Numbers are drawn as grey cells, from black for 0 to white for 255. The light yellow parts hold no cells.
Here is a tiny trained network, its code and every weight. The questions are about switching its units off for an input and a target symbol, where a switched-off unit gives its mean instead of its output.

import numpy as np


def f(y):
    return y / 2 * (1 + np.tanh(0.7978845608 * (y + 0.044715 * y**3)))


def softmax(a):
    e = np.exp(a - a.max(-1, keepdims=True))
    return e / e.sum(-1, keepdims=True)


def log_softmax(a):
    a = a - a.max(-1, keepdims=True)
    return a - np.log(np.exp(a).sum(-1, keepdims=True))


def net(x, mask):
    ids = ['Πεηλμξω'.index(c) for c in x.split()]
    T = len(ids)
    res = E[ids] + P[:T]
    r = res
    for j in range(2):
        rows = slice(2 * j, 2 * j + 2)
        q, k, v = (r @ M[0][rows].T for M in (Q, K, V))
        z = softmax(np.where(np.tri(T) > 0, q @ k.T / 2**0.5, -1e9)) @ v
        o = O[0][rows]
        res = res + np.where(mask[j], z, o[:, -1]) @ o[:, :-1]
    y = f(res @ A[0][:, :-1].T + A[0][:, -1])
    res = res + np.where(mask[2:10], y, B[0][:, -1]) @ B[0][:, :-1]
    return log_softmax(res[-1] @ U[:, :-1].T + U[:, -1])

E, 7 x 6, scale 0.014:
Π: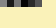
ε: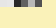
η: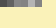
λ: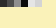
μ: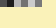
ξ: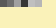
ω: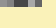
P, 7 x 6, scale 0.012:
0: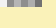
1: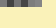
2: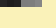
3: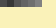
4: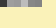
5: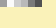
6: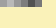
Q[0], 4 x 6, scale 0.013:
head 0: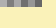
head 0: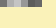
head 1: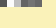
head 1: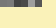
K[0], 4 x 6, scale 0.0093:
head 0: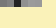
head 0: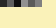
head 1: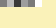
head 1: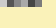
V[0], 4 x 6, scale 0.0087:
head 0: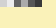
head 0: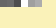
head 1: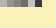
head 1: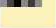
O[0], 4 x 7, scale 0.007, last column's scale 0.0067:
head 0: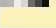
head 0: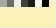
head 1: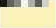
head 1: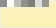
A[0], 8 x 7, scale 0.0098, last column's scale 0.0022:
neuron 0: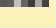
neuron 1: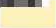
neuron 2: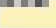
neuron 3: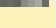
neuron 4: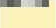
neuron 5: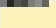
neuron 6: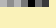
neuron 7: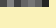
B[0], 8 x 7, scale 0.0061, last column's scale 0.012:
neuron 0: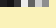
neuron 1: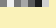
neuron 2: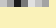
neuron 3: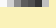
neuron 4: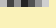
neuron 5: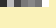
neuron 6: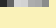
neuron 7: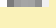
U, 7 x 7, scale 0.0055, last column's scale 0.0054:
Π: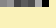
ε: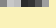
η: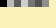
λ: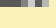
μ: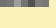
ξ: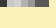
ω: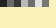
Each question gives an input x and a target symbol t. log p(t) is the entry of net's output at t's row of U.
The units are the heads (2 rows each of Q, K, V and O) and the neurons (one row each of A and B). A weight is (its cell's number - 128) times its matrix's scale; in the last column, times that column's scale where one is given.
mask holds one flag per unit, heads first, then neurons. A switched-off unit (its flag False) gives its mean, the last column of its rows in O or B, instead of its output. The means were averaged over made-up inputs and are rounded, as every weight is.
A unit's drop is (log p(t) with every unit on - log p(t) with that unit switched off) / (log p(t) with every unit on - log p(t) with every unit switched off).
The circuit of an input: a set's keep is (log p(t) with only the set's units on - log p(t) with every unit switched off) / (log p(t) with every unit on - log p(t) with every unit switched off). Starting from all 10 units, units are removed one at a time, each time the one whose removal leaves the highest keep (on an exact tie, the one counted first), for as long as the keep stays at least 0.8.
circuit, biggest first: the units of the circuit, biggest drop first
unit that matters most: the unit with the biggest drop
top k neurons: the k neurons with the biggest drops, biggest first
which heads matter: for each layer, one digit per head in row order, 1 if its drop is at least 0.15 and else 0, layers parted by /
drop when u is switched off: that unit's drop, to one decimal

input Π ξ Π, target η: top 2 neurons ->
neuron 1; neuron 5
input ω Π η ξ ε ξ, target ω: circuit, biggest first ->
head 0; neuron 0
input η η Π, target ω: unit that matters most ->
head 1
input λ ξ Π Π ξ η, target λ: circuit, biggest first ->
head 1; head 0
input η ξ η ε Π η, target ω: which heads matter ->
10
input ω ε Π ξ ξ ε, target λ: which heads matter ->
11
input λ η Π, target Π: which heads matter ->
11
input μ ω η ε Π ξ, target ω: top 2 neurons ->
neuron 0; neuron 1
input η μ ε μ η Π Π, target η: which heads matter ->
10
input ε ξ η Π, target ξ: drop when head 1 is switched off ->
0.2
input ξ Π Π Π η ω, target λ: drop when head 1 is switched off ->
0.2
